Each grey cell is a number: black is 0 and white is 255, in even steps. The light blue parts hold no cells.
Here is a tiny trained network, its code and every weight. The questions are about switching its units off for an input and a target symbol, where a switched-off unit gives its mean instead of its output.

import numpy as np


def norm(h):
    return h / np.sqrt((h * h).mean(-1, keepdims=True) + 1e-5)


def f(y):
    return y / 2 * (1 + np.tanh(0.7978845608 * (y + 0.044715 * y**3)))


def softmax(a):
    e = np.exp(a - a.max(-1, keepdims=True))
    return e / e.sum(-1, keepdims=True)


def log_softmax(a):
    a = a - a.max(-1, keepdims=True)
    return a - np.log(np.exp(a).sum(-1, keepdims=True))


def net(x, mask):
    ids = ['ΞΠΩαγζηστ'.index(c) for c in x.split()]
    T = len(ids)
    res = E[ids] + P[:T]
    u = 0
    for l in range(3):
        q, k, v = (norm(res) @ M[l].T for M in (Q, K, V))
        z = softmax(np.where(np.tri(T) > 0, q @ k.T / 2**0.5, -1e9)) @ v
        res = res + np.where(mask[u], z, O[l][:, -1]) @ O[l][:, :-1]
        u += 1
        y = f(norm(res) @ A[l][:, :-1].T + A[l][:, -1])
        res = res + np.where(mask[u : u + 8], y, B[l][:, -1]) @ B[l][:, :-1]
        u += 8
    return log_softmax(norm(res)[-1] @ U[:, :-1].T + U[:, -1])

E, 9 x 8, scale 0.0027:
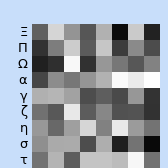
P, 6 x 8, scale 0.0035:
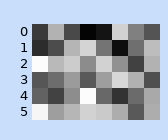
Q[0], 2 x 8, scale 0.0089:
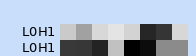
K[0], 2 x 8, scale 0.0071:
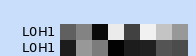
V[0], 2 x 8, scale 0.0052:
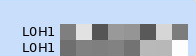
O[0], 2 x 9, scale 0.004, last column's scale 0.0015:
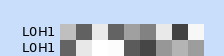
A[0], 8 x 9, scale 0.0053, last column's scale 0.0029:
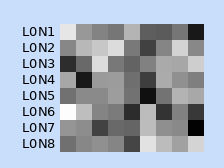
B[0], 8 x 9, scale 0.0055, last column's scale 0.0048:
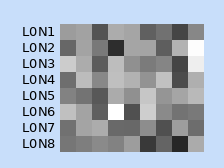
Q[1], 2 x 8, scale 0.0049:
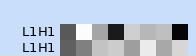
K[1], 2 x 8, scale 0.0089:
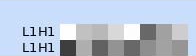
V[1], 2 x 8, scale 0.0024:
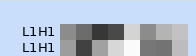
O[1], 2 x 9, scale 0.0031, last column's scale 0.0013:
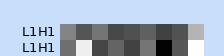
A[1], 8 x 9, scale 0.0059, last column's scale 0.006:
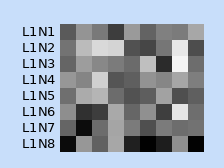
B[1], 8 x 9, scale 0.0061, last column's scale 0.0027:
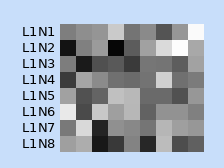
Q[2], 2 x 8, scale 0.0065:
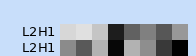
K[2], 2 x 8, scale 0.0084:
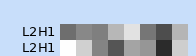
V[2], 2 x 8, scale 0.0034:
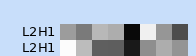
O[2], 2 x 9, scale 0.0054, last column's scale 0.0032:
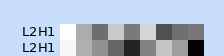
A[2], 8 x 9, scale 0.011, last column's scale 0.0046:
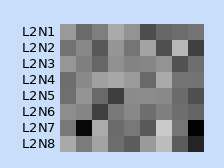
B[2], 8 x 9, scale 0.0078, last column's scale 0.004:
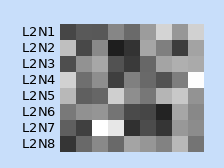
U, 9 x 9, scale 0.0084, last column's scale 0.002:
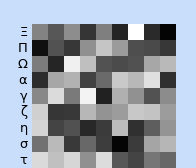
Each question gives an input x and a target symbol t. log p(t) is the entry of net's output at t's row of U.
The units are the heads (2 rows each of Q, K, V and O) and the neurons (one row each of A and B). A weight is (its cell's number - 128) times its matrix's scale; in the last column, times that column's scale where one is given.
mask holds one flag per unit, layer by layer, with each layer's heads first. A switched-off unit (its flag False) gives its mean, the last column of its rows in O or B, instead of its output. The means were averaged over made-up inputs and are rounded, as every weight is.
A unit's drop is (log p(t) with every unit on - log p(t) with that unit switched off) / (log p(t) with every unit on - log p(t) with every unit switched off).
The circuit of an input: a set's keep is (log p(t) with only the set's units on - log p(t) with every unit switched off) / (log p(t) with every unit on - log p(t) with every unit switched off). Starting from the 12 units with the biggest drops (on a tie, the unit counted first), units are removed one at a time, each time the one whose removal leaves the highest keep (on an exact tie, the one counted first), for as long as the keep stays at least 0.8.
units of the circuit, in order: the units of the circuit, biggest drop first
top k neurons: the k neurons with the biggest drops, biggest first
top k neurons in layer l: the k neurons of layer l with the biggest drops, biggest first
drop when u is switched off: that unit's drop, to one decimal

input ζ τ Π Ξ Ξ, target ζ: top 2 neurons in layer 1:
L1N6, L1N7
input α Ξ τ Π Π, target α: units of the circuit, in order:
L0H1, L1N2
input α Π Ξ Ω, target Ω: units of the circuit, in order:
L2N7, L0N2
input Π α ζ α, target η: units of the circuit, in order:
L0H1, L2N2
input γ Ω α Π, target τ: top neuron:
L0N3
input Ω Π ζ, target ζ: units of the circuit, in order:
L0H1, L0N2, L0N6, L2N1
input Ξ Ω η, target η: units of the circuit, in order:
L0H1, L2N2
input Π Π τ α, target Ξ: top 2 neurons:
L0N8, L2N1
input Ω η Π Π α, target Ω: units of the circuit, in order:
L0H1, L2N7, L1N6, L1N3
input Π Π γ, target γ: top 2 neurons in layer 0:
L0N6, L0N1
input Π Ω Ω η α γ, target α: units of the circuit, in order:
L0H1, L1N2
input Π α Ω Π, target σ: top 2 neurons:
L1N8, L0N2
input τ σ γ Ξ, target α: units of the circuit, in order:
L2H1, L2N8
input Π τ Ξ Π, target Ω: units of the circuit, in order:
L2N7, L0N2, L2H1
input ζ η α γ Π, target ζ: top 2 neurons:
L1N6, L1N7
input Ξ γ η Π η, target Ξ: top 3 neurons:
L0N4, L2N3, L2N4
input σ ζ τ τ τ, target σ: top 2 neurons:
L0N2, L2N6
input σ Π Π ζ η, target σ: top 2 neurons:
L0N2, L1N7
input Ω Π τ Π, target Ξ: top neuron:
L2N1
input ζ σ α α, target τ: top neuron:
L0N8
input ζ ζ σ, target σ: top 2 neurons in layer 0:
L0N1, L0N2
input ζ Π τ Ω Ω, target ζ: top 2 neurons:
L1N6, L1N7
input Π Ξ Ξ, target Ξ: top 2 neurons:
L0N2, L2N1
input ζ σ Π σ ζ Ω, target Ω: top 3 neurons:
L1N6, L2N7, L1N3
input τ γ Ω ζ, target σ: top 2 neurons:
L1N8, L0N2
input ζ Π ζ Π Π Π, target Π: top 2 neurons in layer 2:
L2N1, L2N4
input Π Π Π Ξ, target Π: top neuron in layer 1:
L1N1
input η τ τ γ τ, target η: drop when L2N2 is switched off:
0.2
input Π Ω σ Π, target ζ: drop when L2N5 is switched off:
1.1
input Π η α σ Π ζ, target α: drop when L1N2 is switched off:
0.5
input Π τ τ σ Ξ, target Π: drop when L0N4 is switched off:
0.2
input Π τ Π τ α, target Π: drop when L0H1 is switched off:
0.1
